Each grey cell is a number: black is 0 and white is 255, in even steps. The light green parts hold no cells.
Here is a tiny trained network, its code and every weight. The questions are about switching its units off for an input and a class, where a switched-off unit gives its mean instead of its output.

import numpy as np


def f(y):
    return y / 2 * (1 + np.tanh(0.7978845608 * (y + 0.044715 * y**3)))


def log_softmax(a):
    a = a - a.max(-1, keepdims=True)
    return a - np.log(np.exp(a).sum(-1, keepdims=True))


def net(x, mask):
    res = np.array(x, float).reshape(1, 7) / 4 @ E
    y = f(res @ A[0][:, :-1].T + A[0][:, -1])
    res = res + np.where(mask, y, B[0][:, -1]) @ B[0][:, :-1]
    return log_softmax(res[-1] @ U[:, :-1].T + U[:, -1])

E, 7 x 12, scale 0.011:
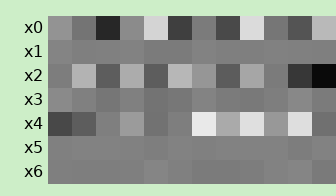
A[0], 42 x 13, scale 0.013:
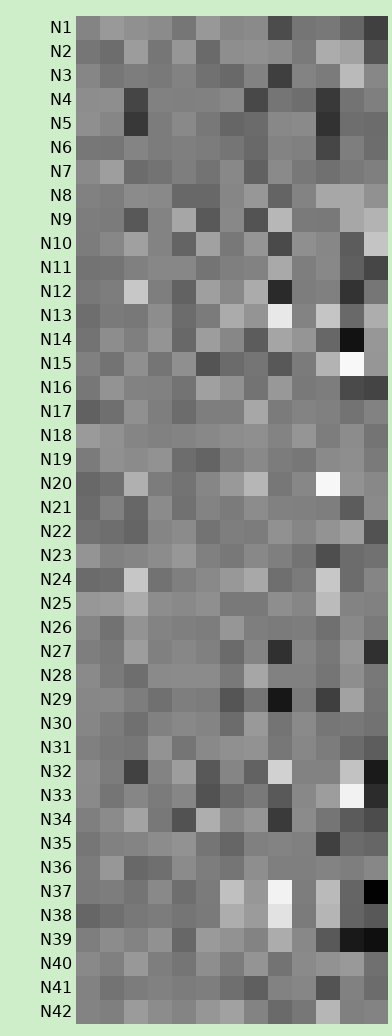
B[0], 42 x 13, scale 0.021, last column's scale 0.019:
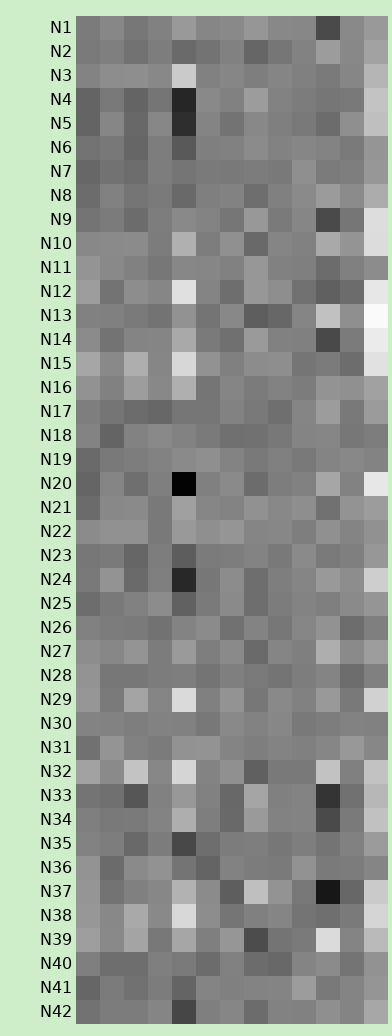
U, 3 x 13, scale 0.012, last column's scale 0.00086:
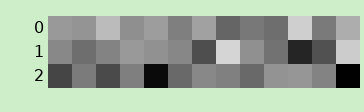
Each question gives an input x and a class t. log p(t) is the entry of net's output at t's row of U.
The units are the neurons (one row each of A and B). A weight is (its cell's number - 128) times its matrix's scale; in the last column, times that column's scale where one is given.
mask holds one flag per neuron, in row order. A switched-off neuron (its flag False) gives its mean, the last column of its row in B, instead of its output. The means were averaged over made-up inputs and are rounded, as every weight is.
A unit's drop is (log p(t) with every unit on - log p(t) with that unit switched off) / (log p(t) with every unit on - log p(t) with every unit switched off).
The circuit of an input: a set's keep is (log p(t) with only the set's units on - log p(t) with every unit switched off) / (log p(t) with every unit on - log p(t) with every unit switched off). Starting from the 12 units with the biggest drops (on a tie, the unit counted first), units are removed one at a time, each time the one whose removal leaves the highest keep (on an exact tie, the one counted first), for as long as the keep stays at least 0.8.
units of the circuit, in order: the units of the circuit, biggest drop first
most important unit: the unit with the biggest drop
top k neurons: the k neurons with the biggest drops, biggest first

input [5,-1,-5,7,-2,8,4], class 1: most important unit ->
N33
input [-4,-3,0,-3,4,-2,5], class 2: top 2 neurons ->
(N20; N15)
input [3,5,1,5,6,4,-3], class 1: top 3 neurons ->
(N37; N39; N10)
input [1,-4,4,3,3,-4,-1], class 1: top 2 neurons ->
(N32; N14)
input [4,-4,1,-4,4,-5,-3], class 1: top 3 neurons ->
(N37; N39; N9)
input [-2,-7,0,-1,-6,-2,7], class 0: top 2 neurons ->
(N37; N29)
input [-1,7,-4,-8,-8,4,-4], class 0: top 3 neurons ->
(N29; N37; N27)
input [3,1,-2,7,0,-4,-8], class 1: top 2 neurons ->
(N39; N13)
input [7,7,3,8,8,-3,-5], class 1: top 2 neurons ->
(N37; N9)
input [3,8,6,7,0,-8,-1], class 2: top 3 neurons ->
(N12; N37; N15)
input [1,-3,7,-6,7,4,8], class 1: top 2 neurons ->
(N37; N14)
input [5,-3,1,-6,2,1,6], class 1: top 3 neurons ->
(N9; N39; N10)
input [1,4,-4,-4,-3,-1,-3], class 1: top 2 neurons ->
(N13; N33)
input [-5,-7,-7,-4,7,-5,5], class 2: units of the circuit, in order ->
(N20)
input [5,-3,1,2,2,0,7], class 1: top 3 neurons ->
(N9; N39; N10)
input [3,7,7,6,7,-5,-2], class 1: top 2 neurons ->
(N37; N14)
